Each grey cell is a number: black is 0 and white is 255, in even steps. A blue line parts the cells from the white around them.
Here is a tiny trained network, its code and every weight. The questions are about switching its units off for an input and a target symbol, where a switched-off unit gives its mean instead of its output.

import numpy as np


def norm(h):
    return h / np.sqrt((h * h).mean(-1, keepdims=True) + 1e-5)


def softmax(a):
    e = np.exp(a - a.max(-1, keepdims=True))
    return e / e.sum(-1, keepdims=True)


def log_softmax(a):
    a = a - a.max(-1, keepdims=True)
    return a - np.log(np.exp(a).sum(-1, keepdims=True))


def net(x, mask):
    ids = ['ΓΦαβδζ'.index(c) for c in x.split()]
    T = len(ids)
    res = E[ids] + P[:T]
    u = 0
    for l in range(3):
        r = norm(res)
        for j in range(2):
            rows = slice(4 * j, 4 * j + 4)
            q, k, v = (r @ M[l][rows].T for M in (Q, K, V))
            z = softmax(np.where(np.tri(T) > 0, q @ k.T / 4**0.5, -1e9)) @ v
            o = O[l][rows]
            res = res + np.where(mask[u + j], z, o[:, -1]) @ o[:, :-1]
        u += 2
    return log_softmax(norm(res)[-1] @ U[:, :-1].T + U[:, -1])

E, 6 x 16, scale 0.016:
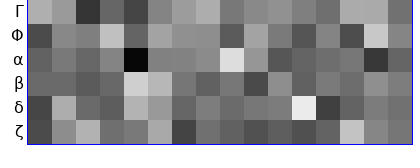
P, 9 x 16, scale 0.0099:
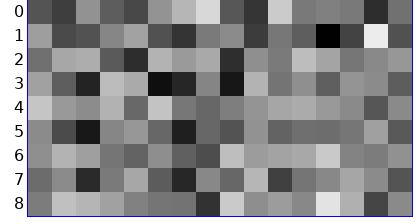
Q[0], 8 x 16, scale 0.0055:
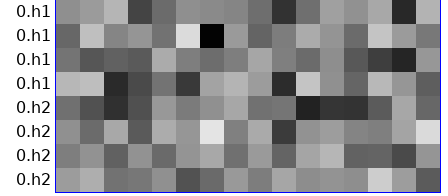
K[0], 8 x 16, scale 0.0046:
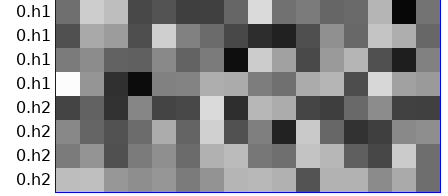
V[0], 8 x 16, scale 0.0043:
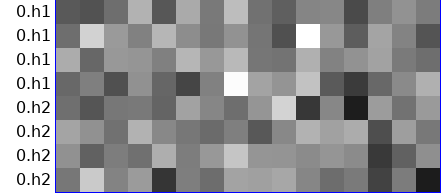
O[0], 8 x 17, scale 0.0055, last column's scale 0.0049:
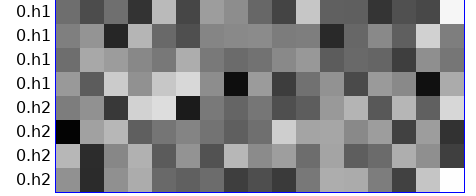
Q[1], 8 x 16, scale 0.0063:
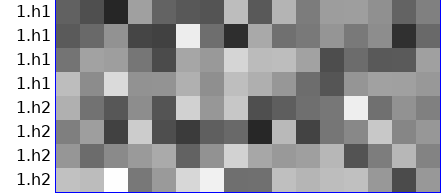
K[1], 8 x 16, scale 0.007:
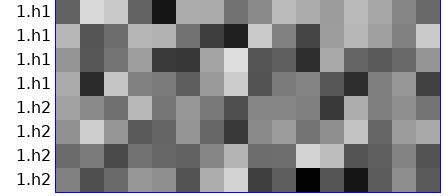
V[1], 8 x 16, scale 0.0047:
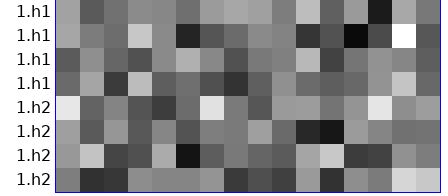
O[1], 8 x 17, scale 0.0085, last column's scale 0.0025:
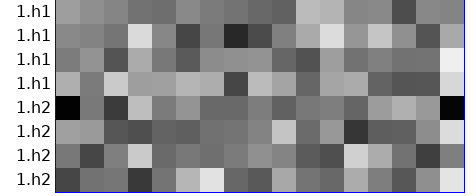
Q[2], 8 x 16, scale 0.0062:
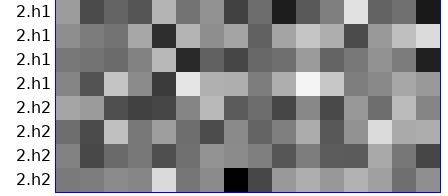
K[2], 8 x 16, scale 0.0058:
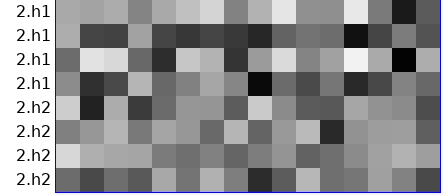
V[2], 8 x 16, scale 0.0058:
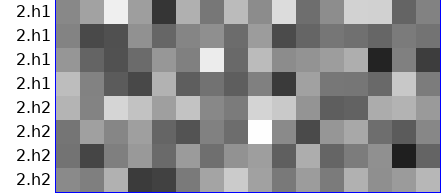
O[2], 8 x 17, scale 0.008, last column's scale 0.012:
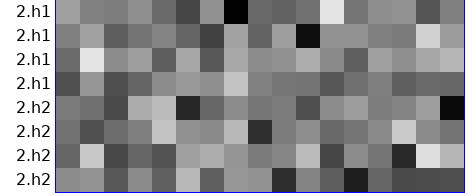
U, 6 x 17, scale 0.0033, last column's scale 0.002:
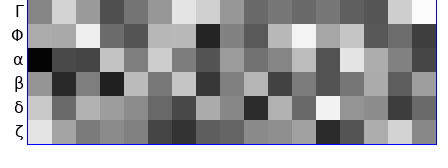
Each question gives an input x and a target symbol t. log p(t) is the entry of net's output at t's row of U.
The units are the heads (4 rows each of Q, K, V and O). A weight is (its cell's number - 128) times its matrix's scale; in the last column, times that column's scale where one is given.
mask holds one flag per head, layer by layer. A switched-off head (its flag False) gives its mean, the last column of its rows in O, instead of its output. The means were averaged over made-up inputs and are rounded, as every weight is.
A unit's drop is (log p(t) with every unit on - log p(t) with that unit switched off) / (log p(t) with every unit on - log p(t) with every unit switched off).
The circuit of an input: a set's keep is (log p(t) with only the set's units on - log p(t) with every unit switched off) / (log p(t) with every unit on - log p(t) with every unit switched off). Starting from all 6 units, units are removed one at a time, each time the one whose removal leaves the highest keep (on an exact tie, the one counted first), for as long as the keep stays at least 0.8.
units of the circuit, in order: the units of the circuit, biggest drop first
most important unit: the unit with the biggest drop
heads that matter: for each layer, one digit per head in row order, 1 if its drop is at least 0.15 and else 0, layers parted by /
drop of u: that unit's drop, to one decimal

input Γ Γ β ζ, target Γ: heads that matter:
00 / 10 / 00
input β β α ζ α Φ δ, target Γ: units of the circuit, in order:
0.h1, 0.h2, 2.h1
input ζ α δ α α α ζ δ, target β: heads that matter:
00 / 10 / 10
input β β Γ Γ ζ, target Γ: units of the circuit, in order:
0.h1, 2.h1
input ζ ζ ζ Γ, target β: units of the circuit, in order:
1.h1, 2.h1
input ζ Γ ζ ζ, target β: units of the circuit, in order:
2.h1, 1.h1
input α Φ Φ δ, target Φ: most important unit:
1.h2
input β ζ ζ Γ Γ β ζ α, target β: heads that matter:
00 / 00 / 11
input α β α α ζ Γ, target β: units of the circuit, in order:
1.h1, 0.h2, 2.h1
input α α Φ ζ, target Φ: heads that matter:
00 / 01 / 01
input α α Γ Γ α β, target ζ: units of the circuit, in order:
1.h2, 2.h1
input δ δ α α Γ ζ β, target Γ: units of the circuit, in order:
2.h1, 1.h1
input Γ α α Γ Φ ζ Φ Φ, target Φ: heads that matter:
00 / 00 / 10
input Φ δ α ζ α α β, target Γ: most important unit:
1.h1
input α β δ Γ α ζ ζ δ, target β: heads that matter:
10 / 10 / 10
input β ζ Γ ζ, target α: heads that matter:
00 / 01 / 00
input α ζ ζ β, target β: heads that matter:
00 / 10 / 10
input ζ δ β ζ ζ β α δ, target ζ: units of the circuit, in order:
1.h2, 0.h1
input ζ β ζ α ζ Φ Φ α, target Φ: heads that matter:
00 / 01 / 10
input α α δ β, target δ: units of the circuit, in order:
1.h2
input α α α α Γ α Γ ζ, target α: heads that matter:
00 / 01 / 10
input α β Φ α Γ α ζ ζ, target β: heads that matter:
10 / 10 / 10
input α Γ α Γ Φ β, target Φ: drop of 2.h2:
0.1
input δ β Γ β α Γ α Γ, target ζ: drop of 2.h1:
0.2
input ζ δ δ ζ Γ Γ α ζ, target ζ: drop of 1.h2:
0.3
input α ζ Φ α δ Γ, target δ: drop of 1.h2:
0.9
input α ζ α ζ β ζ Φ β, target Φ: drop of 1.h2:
0.1
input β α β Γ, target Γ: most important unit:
1.h1
